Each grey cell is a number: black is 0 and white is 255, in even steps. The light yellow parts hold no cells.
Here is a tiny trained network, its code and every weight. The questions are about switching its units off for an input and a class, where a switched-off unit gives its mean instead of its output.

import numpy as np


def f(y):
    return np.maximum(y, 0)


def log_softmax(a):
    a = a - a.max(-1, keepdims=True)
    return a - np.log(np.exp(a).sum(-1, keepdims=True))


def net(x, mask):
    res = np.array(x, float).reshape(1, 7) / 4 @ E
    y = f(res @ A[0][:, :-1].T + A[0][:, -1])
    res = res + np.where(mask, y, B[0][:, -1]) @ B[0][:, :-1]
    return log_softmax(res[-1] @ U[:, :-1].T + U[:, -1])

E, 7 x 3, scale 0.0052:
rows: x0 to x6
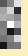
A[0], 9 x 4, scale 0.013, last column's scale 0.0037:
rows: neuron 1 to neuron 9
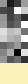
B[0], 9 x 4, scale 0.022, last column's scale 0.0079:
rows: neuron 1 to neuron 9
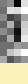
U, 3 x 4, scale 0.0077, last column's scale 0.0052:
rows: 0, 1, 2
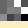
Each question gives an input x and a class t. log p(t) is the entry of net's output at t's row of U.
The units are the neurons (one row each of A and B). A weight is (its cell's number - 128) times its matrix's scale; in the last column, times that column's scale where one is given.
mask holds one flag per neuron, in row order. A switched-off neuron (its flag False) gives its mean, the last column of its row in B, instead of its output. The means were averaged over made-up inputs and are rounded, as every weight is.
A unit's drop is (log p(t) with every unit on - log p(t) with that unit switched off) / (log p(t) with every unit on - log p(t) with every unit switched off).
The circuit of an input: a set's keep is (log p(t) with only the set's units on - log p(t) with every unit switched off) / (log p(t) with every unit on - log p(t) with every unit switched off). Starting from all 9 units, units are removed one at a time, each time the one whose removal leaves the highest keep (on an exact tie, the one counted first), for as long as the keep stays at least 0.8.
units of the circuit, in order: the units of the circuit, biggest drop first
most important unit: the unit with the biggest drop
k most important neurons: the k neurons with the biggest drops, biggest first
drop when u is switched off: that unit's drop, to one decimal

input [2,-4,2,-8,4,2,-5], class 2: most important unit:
neuron 8
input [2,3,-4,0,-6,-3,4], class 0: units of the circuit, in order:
neuron 1; neuron 5
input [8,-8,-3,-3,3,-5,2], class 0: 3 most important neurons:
neuron 2; neuron 6; neuron 5
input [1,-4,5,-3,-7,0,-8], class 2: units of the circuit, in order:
neuron 5; neuron 8
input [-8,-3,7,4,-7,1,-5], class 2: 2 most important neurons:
neuron 5; neuron 2
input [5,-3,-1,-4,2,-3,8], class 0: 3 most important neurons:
neuron 2; neuron 6; neuron 5
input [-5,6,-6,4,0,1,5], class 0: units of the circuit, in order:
neuron 8; neuron 1
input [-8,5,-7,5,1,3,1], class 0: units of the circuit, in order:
neuron 8; neuron 1
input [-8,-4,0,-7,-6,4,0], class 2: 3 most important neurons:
neuron 8; neuron 2; neuron 1
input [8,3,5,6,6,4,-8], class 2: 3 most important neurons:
neuron 5; neuron 8; neuron 2
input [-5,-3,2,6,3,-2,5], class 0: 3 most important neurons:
neuron 1; neuron 6; neuron 5
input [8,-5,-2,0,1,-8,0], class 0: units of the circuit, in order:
neuron 2; neuron 6
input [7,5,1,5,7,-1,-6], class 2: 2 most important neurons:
neuron 2; neuron 5
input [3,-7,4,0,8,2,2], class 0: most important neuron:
neuron 2
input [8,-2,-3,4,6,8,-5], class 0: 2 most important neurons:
neuron 2; neuron 1
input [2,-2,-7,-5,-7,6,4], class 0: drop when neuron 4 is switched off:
0.0
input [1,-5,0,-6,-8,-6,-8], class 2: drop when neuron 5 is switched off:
0.1
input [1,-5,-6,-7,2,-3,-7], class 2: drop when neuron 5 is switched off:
-0.1
